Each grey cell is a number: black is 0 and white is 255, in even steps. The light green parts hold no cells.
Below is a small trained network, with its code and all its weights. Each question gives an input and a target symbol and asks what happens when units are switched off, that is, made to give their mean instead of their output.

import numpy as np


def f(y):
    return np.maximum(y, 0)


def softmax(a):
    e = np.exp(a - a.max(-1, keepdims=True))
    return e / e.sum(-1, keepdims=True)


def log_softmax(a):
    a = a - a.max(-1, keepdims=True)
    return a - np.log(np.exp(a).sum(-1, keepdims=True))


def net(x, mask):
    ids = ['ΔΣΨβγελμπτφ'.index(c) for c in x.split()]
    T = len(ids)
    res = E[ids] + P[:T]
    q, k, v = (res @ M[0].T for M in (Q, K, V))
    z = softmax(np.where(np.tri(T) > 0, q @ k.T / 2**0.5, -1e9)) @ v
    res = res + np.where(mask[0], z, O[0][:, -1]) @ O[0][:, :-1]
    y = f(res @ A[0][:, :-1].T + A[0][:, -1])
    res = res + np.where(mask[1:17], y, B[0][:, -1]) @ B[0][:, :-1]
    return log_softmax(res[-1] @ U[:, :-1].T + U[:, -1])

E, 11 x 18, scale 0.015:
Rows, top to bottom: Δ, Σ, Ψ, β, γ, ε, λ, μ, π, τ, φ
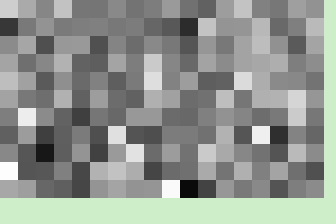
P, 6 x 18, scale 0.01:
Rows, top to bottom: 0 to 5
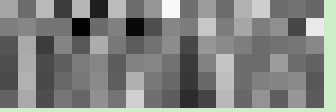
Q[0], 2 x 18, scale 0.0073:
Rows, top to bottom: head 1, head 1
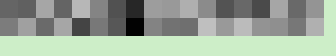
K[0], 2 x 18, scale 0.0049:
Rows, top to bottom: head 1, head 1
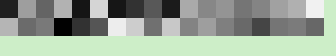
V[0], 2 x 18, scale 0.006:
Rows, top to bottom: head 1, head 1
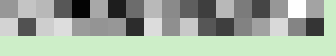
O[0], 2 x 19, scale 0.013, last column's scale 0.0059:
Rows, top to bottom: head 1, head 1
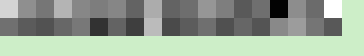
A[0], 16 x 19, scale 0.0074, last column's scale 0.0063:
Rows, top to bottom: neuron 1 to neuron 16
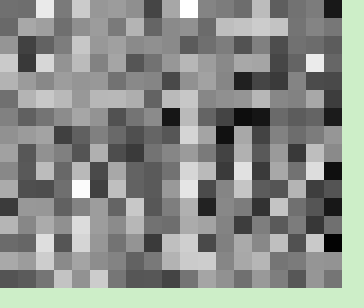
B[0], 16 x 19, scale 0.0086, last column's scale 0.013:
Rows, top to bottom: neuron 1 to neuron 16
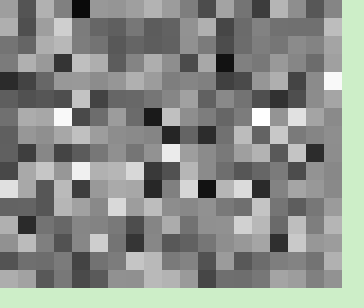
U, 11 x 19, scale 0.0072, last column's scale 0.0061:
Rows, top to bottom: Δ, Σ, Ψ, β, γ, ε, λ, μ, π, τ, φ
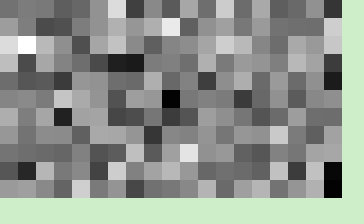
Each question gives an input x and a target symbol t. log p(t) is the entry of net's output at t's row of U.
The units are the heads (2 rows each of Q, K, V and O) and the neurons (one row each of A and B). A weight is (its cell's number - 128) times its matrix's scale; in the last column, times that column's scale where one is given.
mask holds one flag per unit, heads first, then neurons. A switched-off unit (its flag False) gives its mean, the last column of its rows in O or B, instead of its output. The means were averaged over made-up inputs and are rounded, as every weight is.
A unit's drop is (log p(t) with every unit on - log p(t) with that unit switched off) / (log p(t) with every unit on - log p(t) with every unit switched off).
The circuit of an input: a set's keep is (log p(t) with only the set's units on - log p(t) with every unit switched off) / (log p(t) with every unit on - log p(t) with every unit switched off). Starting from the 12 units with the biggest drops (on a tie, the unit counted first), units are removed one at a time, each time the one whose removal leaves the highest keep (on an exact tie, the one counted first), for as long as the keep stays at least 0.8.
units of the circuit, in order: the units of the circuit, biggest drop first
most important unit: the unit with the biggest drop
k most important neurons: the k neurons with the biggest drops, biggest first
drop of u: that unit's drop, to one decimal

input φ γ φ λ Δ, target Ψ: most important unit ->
neuron 5
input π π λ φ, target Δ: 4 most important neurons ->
neuron 14; neuron 6; neuron 12; neuron 2
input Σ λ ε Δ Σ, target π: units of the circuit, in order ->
neuron 6; head 1
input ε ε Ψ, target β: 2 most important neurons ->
neuron 7; neuron 5
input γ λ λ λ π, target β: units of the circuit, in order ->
head 1; neuron 5
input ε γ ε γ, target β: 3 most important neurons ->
neuron 7; neuron 15; neuron 12
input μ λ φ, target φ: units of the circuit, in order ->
neuron 14; head 1; neuron 2; neuron 6
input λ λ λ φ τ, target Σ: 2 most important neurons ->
neuron 13; neuron 2
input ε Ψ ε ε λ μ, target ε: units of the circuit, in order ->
head 1; neuron 3
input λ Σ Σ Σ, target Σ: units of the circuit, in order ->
neuron 16; neuron 2
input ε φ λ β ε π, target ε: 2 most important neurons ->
neuron 3; neuron 13
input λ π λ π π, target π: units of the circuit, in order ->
neuron 6; head 1
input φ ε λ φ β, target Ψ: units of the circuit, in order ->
neuron 5; head 1
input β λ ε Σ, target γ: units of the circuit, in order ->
head 1
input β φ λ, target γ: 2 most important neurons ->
neuron 2; neuron 8
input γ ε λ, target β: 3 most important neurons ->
neuron 7; neuron 5; neuron 15
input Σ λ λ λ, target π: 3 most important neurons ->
neuron 6; neuron 2; neuron 5
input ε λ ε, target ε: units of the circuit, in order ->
head 1; neuron 13
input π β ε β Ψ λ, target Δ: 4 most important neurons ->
neuron 14; neuron 12; neuron 6; neuron 5
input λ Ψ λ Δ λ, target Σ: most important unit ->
neuron 13
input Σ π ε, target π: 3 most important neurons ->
neuron 6; neuron 2; neuron 15
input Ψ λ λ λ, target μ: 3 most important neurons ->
neuron 2; neuron 5; neuron 6
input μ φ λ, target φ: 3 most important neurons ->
neuron 14; neuron 2; neuron 12
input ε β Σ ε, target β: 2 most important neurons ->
neuron 7; neuron 15
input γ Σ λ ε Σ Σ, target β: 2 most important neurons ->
neuron 5; neuron 7
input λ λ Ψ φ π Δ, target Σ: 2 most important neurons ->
neuron 13; neuron 4
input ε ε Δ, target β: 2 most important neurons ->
neuron 7; neuron 15
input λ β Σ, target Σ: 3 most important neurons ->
neuron 16; neuron 2; neuron 8
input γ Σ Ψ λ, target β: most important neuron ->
neuron 7
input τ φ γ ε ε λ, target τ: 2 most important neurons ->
neuron 12; neuron 14
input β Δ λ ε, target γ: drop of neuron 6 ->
-0.1
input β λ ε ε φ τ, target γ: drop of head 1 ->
1.0
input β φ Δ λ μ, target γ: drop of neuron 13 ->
0.0
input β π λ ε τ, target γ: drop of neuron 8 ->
0.1
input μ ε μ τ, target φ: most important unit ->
neuron 14
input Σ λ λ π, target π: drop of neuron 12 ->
-0.1
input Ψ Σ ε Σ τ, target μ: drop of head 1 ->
0.8
